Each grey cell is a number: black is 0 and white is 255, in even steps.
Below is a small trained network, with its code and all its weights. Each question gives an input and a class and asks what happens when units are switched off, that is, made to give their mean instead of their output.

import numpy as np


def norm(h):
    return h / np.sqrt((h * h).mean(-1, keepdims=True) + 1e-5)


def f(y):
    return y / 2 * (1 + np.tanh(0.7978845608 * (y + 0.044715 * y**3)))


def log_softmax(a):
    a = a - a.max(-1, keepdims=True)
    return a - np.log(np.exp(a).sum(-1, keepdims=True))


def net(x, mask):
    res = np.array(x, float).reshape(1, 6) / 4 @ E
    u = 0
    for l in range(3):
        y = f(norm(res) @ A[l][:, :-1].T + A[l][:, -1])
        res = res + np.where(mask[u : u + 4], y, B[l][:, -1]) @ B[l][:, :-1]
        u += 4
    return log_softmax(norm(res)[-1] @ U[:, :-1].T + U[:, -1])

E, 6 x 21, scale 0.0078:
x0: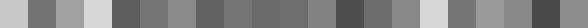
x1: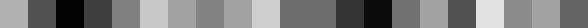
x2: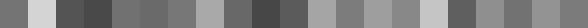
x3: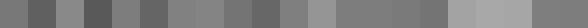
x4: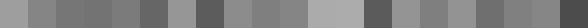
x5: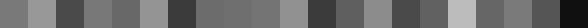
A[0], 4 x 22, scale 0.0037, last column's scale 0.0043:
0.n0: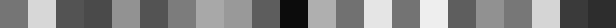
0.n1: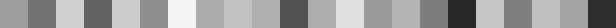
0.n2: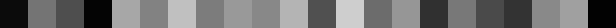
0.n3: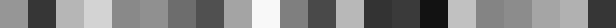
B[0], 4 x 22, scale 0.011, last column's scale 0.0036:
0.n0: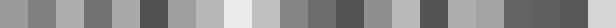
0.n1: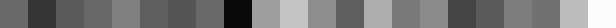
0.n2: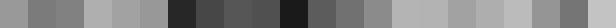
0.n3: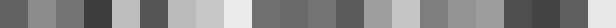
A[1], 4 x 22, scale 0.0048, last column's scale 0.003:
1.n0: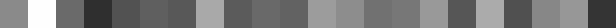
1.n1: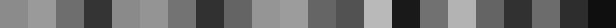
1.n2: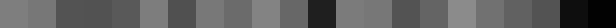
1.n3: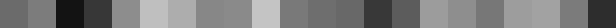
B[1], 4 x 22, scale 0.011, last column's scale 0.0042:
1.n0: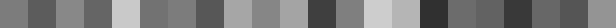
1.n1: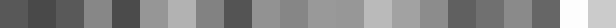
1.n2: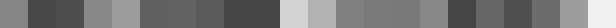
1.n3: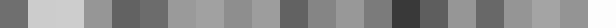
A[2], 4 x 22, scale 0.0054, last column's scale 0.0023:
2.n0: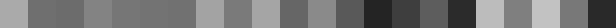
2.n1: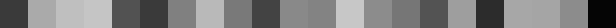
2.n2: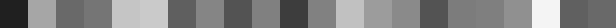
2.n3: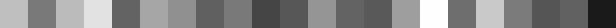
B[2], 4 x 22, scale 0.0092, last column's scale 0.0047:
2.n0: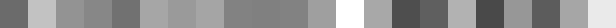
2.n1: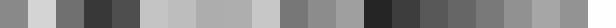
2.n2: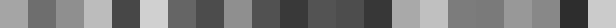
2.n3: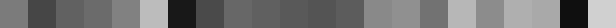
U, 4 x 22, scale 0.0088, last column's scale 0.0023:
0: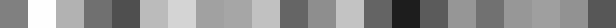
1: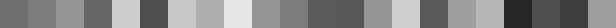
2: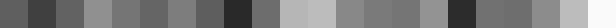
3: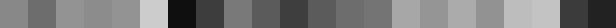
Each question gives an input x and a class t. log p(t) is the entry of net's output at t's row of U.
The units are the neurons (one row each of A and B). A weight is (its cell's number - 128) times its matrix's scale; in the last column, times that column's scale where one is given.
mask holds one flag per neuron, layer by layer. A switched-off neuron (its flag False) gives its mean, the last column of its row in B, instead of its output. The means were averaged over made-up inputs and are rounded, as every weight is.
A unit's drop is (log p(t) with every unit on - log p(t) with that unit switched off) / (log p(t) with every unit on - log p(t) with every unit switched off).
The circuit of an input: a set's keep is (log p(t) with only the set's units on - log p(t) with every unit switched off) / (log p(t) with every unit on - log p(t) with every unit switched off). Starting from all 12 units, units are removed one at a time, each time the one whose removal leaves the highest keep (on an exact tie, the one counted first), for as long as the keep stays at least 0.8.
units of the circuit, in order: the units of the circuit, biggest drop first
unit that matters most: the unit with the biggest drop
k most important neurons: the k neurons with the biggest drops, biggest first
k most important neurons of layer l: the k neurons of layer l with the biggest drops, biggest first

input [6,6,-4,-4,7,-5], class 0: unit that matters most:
2.n0
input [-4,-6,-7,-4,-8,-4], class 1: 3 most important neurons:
[0.n3 1.n3 2.n0]
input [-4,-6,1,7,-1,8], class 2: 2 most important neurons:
[1.n2 1.n3]
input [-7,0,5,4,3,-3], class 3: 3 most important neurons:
[0.n2 2.n2 0.n3]
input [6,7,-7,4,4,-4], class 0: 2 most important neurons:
[2.n0 1.n3]
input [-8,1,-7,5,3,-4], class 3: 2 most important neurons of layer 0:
[0.n2 0.n0]
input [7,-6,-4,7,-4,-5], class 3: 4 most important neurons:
[2.n3 1.n3 2.n0 1.n1]
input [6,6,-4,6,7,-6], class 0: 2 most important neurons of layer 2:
[2.n0 2.n2]
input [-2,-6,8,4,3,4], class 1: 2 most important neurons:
[1.n0 1.n3]
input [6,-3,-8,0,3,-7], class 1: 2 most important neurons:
[0.n3 1.n2]
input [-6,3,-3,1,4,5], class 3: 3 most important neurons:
[0.n2 0.n1 2.n2]
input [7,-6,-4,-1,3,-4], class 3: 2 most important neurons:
[2.n3 1.n3]
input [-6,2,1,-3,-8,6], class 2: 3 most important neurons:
[1.n2 1.n1 2.n3]
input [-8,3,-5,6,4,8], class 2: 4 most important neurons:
[1.n2 1.n1 2.n3 0.n0]
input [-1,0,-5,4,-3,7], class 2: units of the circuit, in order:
[1.n2]
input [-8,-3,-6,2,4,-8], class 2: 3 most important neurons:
[0.n1 2.n3 1.n3]
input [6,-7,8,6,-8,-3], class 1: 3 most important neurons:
[1.n3 1.n0 0.n0]
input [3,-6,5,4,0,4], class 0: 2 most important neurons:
[2.n1 0.n3]
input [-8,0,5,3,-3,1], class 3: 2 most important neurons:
[0.n2 2.n2]
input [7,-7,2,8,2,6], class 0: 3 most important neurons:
[2.n1 0.n2 2.n2]
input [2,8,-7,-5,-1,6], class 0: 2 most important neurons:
[1.n3 2.n0]
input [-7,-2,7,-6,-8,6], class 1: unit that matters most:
0.n0
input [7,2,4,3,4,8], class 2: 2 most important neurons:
[1.n2 1.n1]
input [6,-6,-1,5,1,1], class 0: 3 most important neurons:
[2.n1 0.n2 1.n2]
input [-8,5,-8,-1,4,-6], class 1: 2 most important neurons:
[0.n3 2.n3]
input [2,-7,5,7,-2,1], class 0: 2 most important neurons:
[2.n1 0.n3]
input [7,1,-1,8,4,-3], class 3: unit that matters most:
2.n3
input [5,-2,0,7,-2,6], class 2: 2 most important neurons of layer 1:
[1.n1 1.n2]
